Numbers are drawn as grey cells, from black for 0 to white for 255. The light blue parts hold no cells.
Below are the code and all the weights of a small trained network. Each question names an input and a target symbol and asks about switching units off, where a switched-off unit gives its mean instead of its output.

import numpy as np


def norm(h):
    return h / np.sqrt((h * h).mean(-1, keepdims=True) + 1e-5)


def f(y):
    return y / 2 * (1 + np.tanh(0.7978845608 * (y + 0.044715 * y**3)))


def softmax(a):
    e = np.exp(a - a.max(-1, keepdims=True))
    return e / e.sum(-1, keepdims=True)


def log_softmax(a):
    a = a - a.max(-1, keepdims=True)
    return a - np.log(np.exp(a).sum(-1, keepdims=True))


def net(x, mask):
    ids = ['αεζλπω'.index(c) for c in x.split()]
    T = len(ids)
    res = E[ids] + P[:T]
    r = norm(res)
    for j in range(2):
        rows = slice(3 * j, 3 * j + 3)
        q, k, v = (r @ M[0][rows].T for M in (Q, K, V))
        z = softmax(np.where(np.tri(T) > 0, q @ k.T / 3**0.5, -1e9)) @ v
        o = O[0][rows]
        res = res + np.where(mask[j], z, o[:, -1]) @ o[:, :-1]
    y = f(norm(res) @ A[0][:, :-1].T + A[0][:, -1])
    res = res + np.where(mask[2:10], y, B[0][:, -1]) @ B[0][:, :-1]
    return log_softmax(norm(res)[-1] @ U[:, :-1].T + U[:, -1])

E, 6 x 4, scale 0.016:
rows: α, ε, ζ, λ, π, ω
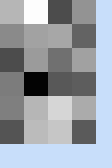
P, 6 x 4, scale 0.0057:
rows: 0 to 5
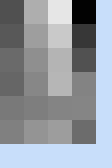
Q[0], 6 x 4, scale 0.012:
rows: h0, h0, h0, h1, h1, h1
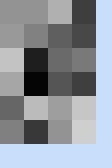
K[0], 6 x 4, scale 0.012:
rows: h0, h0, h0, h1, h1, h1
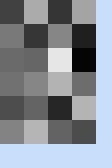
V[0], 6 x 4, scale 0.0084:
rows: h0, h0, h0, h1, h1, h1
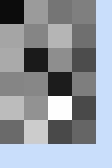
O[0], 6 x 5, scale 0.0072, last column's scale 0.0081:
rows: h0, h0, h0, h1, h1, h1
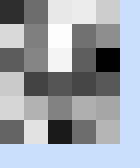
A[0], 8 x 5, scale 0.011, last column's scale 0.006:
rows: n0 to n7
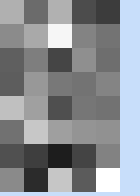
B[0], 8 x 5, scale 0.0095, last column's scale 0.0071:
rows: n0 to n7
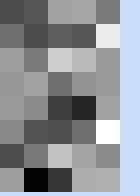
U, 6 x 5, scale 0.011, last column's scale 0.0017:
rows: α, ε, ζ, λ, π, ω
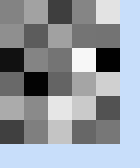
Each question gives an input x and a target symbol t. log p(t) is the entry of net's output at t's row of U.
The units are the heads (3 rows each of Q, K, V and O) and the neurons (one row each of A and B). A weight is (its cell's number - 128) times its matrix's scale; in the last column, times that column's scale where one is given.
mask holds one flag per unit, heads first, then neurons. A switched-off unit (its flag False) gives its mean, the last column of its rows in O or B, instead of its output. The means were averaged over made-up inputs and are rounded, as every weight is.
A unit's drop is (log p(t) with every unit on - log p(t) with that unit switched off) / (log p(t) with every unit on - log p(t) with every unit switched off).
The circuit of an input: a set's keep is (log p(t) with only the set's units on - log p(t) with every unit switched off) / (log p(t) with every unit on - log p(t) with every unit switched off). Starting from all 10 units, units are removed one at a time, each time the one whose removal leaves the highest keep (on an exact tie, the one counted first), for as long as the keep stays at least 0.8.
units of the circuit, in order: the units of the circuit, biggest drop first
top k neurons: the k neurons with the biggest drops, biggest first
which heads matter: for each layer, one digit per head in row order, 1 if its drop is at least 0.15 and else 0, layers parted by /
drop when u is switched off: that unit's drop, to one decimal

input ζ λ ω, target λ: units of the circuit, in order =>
[h1; n7]
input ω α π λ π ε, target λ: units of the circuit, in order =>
[h1]
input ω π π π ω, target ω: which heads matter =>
11
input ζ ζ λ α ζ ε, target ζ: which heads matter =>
10
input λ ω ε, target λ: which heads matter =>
00
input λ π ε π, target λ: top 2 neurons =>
[n1; n7]
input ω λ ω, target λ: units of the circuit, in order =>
[n7; h1]
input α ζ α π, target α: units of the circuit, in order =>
[h0; h1]
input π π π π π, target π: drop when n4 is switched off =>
0.0
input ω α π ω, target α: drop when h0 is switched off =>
0.2
